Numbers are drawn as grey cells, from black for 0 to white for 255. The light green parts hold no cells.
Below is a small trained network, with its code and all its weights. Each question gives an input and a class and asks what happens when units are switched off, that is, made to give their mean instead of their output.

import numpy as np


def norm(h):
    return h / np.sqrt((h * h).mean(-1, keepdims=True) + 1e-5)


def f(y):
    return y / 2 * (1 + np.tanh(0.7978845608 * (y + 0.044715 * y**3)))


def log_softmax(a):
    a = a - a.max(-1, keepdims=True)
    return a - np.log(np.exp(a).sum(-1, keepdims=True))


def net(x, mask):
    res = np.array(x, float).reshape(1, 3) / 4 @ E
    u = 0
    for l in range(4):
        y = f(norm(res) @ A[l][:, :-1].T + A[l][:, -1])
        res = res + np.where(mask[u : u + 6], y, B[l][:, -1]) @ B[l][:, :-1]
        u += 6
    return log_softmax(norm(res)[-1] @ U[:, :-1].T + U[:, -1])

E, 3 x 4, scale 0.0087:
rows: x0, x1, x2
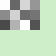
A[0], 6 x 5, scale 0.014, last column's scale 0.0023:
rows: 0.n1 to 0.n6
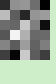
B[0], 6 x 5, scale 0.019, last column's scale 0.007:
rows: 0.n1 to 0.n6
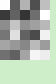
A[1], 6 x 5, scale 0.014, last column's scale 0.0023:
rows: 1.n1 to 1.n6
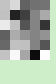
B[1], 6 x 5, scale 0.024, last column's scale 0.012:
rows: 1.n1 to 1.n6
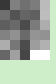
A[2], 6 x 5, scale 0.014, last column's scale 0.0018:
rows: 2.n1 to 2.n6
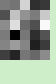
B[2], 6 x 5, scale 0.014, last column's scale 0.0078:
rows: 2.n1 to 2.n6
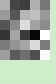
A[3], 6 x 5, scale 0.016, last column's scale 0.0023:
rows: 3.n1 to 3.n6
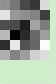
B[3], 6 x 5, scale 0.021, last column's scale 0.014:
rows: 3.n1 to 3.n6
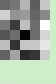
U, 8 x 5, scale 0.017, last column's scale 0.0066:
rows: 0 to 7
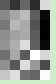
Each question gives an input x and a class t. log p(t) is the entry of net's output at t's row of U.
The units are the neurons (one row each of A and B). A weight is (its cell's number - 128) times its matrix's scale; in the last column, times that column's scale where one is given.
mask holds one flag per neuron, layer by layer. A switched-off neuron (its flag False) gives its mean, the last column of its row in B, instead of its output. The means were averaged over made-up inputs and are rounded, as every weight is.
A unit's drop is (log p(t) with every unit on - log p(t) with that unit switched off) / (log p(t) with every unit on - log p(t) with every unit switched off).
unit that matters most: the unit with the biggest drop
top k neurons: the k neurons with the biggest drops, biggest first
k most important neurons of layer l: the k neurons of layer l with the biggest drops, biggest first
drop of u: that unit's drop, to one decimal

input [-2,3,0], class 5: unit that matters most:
1.n6
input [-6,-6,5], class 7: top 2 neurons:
[0.n6, 0.n1]
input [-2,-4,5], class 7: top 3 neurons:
[0.n6, 1.n6, 3.n6]
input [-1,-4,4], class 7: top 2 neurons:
[0.n6, 1.n6]
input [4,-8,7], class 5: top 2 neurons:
[0.n6, 0.n1]
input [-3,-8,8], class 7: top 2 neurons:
[0.n6, 1.n6]
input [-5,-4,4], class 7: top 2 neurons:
[0.n6, 3.n6]
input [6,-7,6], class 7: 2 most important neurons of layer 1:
[1.n6, 1.n1]
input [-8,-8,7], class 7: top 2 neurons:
[0.n6, 0.n1]
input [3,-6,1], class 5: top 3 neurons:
[0.n6, 0.n1, 0.n4]
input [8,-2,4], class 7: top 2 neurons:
[0.n4, 1.n6]
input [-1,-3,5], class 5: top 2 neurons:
[0.n4, 0.n3]
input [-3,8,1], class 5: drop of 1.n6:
0.2
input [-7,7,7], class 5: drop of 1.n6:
0.2
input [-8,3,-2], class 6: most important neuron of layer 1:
[1.n5]
